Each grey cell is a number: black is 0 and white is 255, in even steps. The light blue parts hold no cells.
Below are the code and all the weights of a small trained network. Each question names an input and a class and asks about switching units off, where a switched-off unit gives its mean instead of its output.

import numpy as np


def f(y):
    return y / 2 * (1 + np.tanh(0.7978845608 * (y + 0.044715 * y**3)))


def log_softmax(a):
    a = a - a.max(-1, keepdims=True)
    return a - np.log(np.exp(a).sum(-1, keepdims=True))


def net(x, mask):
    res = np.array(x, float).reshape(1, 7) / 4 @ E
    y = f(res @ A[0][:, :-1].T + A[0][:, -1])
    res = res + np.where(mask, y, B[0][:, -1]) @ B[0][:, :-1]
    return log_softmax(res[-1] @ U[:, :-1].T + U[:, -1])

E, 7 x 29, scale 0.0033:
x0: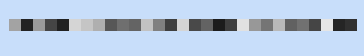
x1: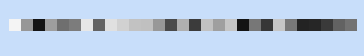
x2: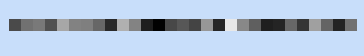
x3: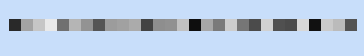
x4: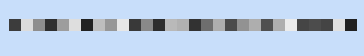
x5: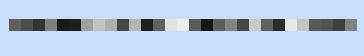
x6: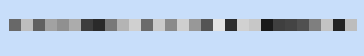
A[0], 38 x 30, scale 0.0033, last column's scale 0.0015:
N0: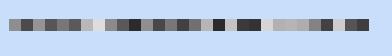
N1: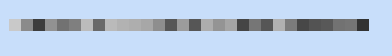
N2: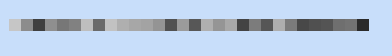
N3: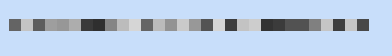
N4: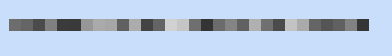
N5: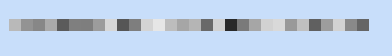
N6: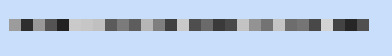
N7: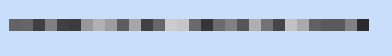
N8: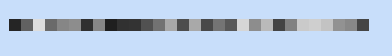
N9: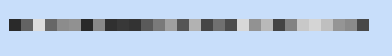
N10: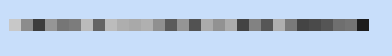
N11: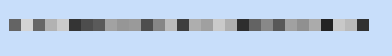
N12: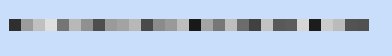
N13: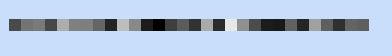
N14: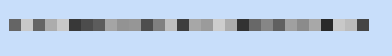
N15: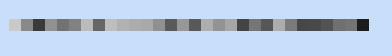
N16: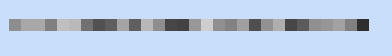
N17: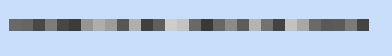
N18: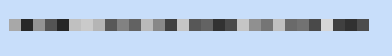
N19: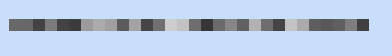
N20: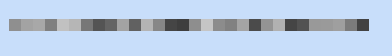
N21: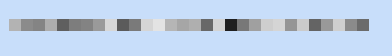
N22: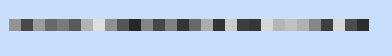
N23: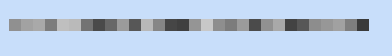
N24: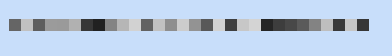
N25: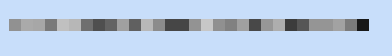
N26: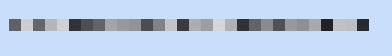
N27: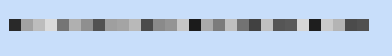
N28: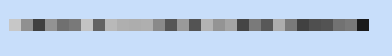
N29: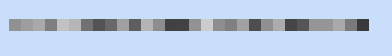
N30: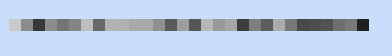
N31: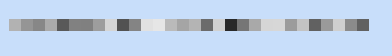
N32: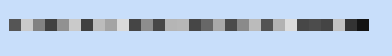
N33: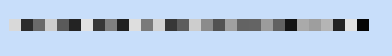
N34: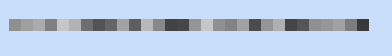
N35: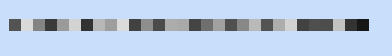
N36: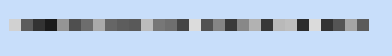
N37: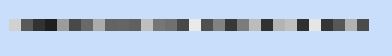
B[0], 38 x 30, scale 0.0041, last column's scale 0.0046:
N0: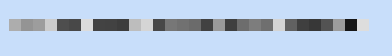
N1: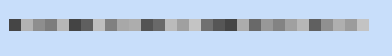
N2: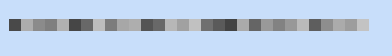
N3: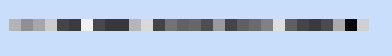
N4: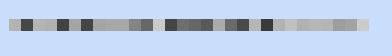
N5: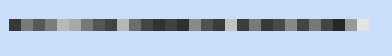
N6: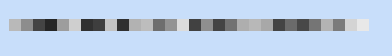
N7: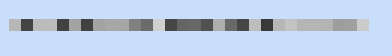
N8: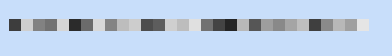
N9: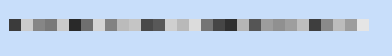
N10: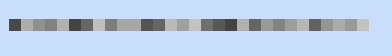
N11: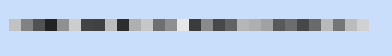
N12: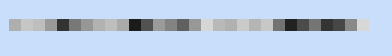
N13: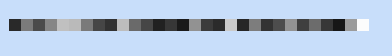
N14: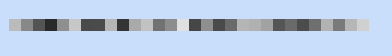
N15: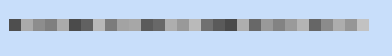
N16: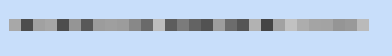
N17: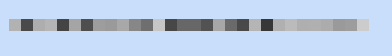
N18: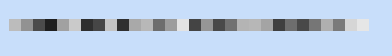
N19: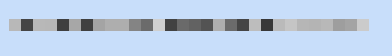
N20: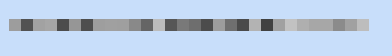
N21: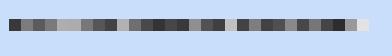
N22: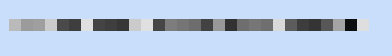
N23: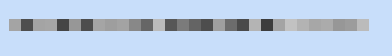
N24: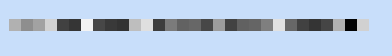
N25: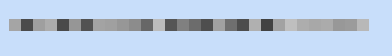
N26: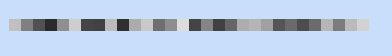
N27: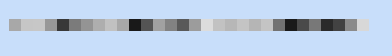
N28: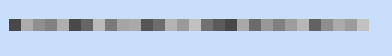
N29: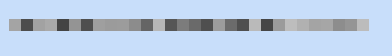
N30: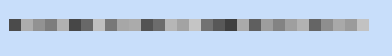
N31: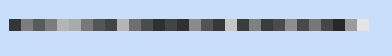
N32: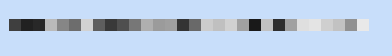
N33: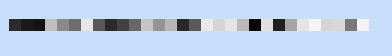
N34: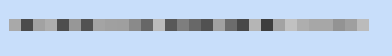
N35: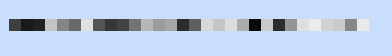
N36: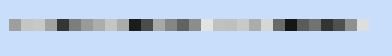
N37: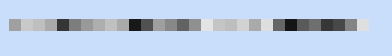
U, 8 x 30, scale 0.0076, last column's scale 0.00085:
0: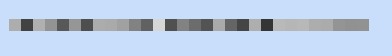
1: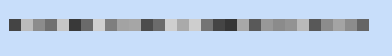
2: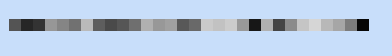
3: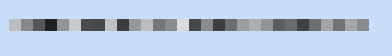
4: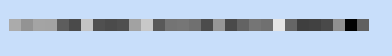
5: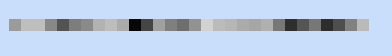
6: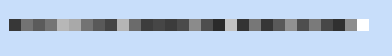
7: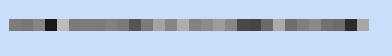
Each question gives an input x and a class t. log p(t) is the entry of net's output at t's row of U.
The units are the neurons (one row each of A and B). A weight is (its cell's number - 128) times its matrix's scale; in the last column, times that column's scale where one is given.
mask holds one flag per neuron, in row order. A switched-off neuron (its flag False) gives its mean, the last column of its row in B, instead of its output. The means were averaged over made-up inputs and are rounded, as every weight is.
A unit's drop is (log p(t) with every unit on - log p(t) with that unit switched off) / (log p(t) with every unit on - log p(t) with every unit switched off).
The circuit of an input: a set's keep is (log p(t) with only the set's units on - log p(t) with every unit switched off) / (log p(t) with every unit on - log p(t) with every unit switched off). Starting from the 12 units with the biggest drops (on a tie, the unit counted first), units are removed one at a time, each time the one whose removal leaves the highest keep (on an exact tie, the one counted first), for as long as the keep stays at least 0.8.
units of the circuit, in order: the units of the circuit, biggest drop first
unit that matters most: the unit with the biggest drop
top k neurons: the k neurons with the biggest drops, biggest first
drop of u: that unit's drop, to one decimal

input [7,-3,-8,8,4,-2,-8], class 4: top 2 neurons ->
N22, N0
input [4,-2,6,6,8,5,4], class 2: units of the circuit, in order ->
N35
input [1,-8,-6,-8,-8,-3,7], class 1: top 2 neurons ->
N9, N8
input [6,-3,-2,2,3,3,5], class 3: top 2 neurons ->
N6, N18
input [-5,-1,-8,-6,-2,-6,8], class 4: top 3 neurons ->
N24, N3, N13
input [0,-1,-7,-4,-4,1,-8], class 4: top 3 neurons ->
N22, N0, N13
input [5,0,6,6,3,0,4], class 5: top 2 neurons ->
N27, N12
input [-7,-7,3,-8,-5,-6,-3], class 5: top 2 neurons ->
N37, N36
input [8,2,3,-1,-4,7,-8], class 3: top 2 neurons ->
N18, N6
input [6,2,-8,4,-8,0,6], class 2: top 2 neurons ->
N33, N13
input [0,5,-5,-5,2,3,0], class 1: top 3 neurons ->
N13, N27, N12
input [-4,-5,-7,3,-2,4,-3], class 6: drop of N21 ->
0.1
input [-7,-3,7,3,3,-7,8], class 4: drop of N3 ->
0.8
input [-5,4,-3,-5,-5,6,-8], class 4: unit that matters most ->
N22
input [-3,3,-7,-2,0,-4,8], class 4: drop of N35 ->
0.0
